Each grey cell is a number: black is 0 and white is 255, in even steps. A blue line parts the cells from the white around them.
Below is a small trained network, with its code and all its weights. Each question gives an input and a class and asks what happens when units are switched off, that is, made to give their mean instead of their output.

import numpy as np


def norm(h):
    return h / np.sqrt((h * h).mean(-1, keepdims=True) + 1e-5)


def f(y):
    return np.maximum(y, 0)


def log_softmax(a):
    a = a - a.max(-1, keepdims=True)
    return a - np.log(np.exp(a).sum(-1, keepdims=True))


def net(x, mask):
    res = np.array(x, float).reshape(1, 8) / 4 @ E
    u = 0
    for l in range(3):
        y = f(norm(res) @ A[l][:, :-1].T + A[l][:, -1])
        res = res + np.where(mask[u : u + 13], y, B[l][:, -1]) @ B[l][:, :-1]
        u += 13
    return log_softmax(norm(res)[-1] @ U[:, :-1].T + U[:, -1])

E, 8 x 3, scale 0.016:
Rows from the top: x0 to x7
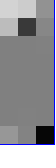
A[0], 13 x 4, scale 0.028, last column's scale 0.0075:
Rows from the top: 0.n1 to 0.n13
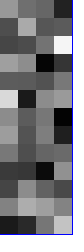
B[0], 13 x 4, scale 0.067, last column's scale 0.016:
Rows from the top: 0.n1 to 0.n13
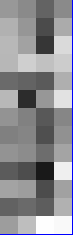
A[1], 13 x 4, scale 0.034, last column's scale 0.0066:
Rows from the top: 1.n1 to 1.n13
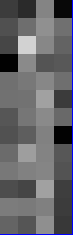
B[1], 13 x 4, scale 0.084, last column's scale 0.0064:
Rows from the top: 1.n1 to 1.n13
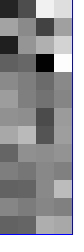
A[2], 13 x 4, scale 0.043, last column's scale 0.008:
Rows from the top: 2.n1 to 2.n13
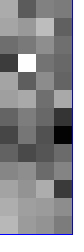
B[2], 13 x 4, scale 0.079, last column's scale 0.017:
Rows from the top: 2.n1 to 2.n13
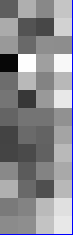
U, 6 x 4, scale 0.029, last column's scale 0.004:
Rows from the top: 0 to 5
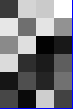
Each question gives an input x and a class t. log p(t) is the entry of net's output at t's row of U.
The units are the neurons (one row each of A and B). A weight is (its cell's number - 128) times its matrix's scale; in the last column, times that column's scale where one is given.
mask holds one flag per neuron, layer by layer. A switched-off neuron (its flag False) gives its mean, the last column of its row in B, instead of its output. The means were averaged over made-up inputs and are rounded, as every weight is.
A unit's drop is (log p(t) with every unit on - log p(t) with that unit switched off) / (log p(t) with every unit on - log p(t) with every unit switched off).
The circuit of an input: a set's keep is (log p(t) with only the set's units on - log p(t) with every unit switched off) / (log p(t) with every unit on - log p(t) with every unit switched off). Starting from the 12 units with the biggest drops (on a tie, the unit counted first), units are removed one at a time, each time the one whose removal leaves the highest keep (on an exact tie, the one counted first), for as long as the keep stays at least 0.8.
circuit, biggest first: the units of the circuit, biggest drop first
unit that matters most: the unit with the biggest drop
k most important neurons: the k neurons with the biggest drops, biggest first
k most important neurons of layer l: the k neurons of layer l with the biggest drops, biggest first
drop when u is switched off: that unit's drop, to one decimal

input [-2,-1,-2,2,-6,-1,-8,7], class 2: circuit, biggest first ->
[0.n10, 0.n4]
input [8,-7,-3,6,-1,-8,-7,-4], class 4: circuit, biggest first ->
[0.n13]
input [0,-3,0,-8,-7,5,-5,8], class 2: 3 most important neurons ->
[0.n10, 0.n13, 0.n6]
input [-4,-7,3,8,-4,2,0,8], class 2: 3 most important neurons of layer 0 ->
[0.n10, 0.n6, 0.n4]
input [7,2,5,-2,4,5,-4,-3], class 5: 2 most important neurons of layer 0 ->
[0.n4, 0.n13]
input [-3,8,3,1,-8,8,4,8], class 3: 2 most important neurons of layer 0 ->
[0.n10, 0.n4]
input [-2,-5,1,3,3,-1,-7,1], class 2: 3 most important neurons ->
[0.n10, 0.n6, 0.n2]
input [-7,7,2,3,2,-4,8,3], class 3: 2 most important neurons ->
[2.n4, 0.n10]
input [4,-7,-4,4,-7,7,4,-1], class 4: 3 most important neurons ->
[0.n13, 0.n4, 0.n12]
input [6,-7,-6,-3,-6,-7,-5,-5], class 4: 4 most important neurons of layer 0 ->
[0.n13, 0.n6, 0.n4, 0.n12]
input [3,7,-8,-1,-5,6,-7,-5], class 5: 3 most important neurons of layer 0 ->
[0.n4, 0.n13, 0.n3]
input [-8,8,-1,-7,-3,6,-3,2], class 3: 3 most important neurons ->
[2.n4, 0.n10, 0.n3]
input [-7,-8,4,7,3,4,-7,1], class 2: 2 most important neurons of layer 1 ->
[1.n1, 1.n3]
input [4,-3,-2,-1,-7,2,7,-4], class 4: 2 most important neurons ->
[0.n13, 0.n6]
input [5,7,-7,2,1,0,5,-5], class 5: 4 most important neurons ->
[0.n4, 0.n13, 0.n3, 2.n4]
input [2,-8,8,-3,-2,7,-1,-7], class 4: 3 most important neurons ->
[0.n13, 0.n6, 0.n4]
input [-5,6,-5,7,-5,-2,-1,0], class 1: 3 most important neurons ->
[0.n13, 1.n4, 2.n4]
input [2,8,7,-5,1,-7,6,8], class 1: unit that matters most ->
0.n4
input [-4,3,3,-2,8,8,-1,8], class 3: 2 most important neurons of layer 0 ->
[0.n10, 0.n4]
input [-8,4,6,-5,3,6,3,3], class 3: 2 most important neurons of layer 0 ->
[0.n10, 0.n3]
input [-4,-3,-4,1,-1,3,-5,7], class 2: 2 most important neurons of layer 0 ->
[0.n10, 0.n6]
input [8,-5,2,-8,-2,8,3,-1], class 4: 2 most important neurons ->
[0.n13, 0.n4]
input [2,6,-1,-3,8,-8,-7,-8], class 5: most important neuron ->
[0.n4]
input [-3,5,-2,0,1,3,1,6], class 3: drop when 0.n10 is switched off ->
0.5
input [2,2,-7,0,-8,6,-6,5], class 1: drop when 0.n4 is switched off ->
1.3
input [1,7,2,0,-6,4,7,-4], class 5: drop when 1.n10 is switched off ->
0.0
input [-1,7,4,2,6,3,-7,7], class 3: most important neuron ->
[2.n4]
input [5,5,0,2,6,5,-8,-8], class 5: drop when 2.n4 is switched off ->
0.1
